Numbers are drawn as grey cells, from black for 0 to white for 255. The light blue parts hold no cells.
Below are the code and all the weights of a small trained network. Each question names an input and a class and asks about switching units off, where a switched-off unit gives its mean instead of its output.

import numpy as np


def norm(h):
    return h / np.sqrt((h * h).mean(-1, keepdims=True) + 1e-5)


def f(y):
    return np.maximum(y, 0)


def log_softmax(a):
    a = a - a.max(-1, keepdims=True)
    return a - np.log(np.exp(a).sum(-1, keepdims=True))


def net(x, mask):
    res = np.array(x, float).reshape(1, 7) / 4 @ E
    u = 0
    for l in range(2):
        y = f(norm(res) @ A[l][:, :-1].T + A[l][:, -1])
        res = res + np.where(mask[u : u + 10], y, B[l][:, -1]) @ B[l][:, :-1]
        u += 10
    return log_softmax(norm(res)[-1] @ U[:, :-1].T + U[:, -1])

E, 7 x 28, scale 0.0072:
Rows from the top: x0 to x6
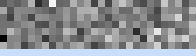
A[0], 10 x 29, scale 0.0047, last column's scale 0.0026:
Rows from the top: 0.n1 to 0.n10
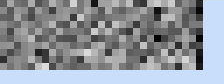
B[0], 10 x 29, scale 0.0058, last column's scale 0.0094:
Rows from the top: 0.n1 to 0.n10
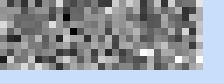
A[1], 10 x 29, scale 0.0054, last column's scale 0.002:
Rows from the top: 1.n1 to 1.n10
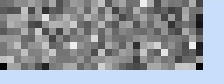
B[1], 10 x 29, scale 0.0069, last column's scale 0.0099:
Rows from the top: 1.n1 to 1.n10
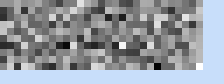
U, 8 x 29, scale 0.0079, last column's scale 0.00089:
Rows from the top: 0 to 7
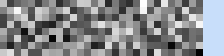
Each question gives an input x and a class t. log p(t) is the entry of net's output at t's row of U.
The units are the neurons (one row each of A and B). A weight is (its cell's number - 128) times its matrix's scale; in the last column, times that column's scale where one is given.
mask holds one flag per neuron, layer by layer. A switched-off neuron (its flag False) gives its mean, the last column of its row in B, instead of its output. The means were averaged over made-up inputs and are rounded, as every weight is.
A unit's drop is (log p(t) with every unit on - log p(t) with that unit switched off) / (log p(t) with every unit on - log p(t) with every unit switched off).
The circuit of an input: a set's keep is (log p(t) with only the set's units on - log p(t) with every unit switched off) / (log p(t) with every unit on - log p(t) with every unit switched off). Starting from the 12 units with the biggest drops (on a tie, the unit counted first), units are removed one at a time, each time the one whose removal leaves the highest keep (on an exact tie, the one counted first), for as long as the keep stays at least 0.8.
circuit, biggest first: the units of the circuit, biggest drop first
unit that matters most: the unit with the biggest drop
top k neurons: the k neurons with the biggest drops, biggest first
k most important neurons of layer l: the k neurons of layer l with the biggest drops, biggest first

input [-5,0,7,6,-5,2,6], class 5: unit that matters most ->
0.n2
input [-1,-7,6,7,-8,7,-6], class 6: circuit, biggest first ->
0.n6, 1.n2
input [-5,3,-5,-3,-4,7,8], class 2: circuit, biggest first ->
0.n10, 1.n10
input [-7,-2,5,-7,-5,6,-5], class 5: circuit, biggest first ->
0.n2, 1.n10
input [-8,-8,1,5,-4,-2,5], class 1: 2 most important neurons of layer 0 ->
0.n7, 0.n9
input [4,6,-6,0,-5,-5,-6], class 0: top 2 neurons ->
0.n8, 1.n8
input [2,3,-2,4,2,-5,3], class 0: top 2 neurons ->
0.n8, 1.n1
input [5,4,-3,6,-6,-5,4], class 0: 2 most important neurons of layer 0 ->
0.n8, 0.n4
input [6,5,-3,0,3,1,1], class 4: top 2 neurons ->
0.n1, 0.n4
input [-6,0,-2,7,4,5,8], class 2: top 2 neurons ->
1.n7, 0.n10
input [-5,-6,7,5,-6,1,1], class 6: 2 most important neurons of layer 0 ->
0.n6, 0.n1
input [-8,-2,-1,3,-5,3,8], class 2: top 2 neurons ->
0.n10, 1.n7
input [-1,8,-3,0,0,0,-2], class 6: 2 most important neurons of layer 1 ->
1.n10, 1.n2
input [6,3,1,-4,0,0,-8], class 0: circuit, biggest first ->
0.n8
